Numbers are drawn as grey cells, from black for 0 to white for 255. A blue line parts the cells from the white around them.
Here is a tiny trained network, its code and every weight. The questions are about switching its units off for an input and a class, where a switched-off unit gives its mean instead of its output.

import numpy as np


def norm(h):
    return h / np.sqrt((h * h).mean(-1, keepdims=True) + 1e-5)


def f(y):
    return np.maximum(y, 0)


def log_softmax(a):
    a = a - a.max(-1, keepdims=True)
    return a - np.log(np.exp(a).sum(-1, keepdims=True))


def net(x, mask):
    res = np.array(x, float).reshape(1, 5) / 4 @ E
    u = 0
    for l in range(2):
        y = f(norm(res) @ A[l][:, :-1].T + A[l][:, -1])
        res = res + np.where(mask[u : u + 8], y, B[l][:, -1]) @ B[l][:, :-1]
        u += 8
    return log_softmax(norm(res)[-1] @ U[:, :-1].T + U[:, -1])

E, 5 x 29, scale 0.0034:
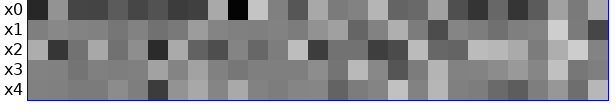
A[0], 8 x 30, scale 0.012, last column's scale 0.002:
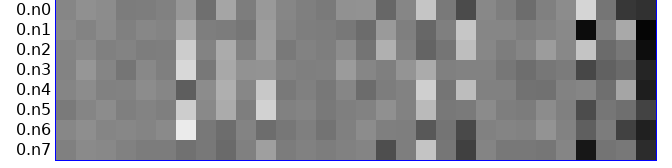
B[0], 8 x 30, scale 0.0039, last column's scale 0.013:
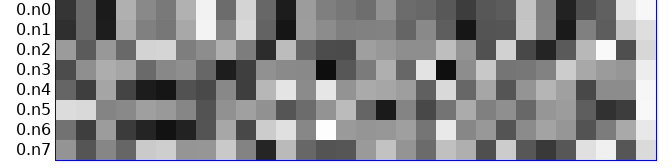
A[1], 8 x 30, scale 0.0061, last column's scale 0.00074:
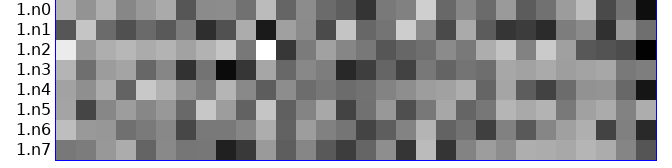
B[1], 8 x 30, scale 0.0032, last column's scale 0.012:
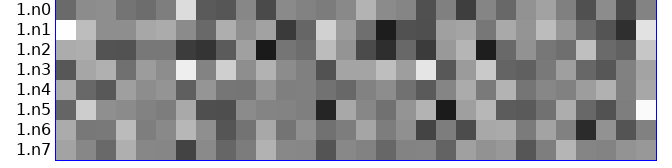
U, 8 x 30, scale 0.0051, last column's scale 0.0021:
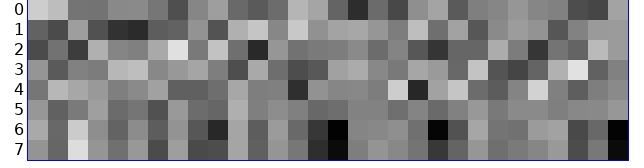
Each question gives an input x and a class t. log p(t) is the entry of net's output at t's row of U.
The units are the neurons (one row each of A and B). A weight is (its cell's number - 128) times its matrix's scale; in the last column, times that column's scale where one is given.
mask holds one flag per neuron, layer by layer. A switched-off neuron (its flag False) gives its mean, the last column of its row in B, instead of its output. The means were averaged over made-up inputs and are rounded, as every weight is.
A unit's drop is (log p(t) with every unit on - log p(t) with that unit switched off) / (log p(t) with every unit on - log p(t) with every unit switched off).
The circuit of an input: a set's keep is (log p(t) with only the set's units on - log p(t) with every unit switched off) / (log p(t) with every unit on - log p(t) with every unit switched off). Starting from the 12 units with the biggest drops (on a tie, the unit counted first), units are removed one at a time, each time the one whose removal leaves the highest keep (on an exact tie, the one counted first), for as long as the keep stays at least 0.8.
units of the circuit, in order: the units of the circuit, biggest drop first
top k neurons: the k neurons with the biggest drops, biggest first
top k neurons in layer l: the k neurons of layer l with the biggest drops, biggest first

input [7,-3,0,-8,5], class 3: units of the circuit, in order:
0.n7
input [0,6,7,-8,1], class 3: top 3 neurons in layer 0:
0.n7, 0.n1, 0.n3
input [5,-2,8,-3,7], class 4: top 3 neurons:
0.n6, 0.n0, 0.n4
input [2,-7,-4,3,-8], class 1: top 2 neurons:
0.n6, 0.n0
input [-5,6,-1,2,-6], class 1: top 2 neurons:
0.n6, 0.n1
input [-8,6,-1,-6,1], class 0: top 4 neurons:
0.n5, 1.n2, 0.n1, 0.n2
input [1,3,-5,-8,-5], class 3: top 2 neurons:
0.n7, 0.n4
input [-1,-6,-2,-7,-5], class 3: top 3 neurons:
0.n7, 0.n0, 0.n4
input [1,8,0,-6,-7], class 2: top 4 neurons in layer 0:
0.n0, 0.n4, 0.n2, 0.n7
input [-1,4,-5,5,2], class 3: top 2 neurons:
0.n2, 0.n1
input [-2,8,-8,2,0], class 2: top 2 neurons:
0.n0, 1.n5
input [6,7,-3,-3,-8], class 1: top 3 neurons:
0.n6, 0.n5, 0.n1
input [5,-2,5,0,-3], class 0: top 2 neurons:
0.n4, 0.n6
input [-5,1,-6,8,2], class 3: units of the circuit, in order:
0.n2
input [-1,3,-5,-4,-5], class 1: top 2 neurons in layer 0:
0.n6, 0.n2
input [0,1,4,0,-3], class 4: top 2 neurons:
0.n4, 0.n5
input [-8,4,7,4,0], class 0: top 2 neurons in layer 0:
0.n3, 0.n1
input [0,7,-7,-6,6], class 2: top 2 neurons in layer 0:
0.n0, 0.n6
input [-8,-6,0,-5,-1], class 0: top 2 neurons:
0.n5, 0.n0
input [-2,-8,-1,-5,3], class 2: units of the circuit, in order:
0.n1
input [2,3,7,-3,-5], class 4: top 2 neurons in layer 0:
0.n4, 0.n5
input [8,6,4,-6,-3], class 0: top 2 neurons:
0.n3, 0.n4
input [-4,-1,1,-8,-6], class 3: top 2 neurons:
0.n7, 0.n4
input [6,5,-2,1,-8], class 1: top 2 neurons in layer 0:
0.n6, 0.n5
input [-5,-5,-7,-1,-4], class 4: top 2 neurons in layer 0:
0.n3, 0.n0
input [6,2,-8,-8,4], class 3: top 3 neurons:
0.n7, 0.n5, 1.n5
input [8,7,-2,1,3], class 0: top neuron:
1.n1
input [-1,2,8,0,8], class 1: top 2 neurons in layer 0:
0.n4, 0.n3
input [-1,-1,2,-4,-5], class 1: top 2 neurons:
0.n6, 0.n2
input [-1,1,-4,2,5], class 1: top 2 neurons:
0.n4, 1.n5
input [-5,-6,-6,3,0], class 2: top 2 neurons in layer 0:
0.n1, 0.n3
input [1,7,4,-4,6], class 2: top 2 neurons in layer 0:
0.n0, 0.n6
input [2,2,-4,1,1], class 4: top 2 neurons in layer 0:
0.n3, 0.n1
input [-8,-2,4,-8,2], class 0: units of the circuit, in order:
1.n2
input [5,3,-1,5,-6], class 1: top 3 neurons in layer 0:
0.n6, 0.n5, 0.n7
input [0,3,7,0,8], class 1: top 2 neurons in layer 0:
0.n4, 0.n3
